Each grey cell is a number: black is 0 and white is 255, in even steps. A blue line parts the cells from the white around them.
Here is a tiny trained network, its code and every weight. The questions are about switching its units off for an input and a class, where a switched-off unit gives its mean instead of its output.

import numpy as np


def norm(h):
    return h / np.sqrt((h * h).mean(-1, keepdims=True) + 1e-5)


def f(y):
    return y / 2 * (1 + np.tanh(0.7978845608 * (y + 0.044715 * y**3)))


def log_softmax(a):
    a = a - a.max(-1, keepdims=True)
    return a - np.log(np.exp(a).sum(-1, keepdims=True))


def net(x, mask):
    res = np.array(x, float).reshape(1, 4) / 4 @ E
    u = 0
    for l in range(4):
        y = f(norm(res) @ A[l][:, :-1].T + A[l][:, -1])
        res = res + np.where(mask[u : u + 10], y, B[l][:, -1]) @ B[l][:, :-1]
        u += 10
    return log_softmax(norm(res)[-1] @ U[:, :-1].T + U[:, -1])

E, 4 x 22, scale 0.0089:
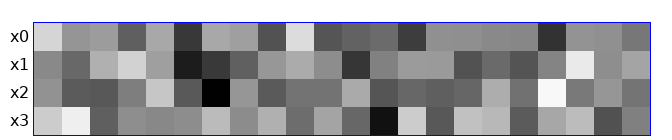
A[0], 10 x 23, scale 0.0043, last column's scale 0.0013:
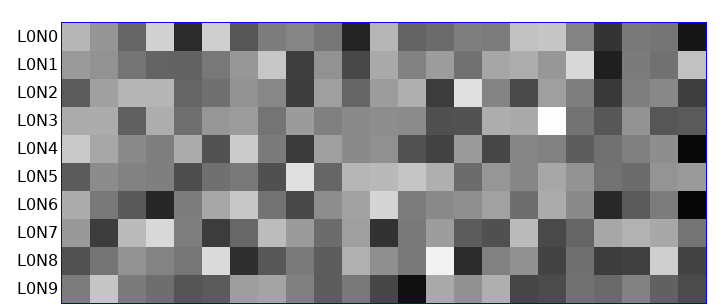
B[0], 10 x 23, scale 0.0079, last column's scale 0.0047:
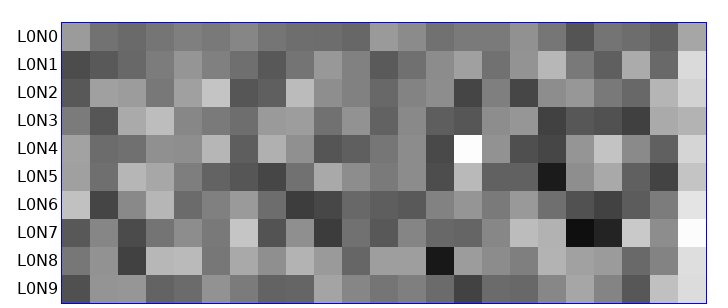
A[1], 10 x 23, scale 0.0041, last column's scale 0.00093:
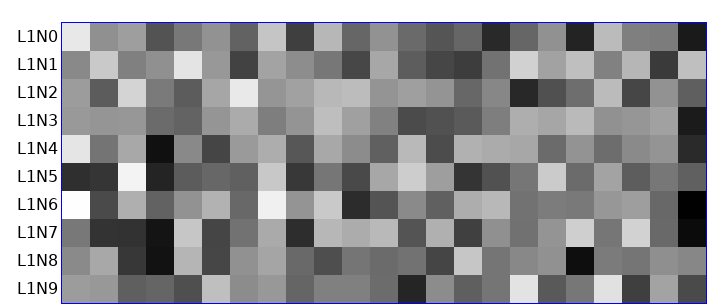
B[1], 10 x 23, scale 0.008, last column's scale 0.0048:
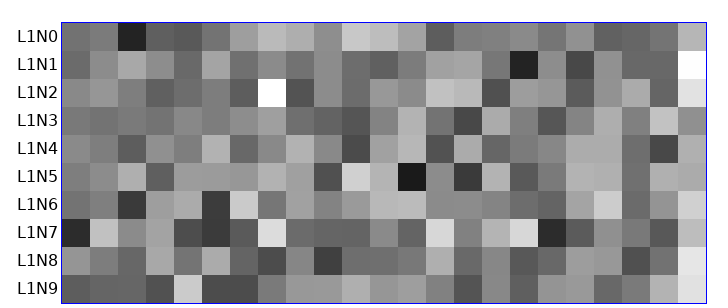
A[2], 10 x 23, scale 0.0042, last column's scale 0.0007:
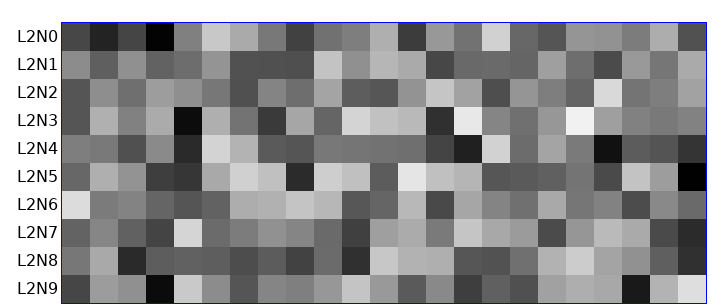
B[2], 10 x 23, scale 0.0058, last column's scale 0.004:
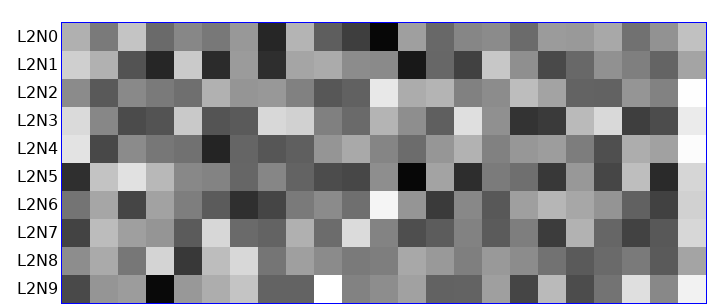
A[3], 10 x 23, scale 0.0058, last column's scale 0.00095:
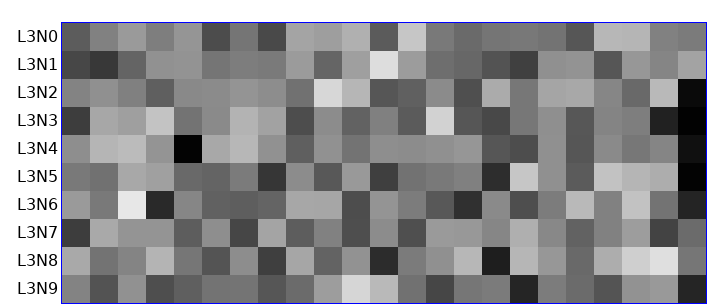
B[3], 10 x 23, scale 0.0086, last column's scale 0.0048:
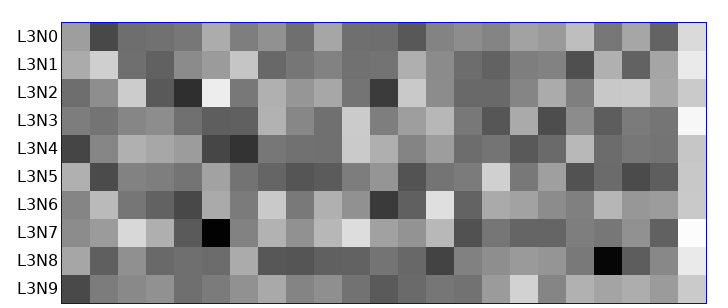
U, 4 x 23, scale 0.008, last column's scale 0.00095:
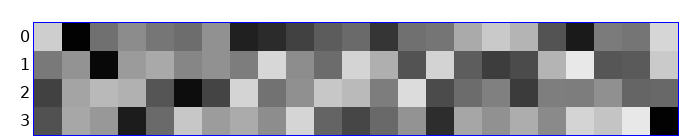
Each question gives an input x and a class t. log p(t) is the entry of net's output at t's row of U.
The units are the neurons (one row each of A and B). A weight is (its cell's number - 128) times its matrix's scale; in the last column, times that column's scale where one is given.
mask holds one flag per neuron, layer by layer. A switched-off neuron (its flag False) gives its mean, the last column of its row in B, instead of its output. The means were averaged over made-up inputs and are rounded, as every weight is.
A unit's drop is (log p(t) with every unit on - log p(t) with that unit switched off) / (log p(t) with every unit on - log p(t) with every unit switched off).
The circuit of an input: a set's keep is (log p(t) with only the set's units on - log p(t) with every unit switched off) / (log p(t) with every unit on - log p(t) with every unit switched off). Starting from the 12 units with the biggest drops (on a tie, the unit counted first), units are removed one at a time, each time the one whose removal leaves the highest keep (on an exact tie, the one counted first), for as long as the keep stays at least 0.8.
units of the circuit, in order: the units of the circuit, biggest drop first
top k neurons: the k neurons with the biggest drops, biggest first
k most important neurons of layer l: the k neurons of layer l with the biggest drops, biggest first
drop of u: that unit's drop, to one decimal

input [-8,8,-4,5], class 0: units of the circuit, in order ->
L0N7, L3N8
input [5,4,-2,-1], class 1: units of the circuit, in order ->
L0N4
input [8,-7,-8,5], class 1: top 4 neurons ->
L0N4, L0N7, L1N6, L1N4
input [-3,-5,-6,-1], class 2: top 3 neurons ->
L0N7, L1N2, L0N5
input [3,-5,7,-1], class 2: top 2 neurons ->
L1N7, L3N7
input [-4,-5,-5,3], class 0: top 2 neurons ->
L0N6, L2N4
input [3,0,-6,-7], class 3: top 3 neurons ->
L1N5, L0N2, L1N7
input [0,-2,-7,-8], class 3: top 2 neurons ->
L1N5, L0N2
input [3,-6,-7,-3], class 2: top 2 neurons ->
L0N7, L1N2
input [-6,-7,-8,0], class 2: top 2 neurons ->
L0N7, L1N2
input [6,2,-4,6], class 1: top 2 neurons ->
L0N4, L0N2
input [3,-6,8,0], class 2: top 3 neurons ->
L1N7, L3N7, L0N7
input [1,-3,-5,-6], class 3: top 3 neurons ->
L1N5, L0N2, L1N7
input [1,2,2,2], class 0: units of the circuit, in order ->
L0N7
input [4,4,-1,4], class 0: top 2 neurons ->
L0N7, L2N3
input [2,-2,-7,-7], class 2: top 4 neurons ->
L1N2, L2N5, L1N9, L0N9
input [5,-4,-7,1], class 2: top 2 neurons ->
L1N2, L2N5
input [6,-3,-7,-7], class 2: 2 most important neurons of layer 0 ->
L0N2, L0N8
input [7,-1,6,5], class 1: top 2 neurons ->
L0N4, L1N6
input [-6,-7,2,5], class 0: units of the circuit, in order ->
L0N6
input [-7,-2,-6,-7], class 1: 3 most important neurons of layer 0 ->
L0N5, L0N8, L0N9
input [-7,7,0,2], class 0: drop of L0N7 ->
1.1
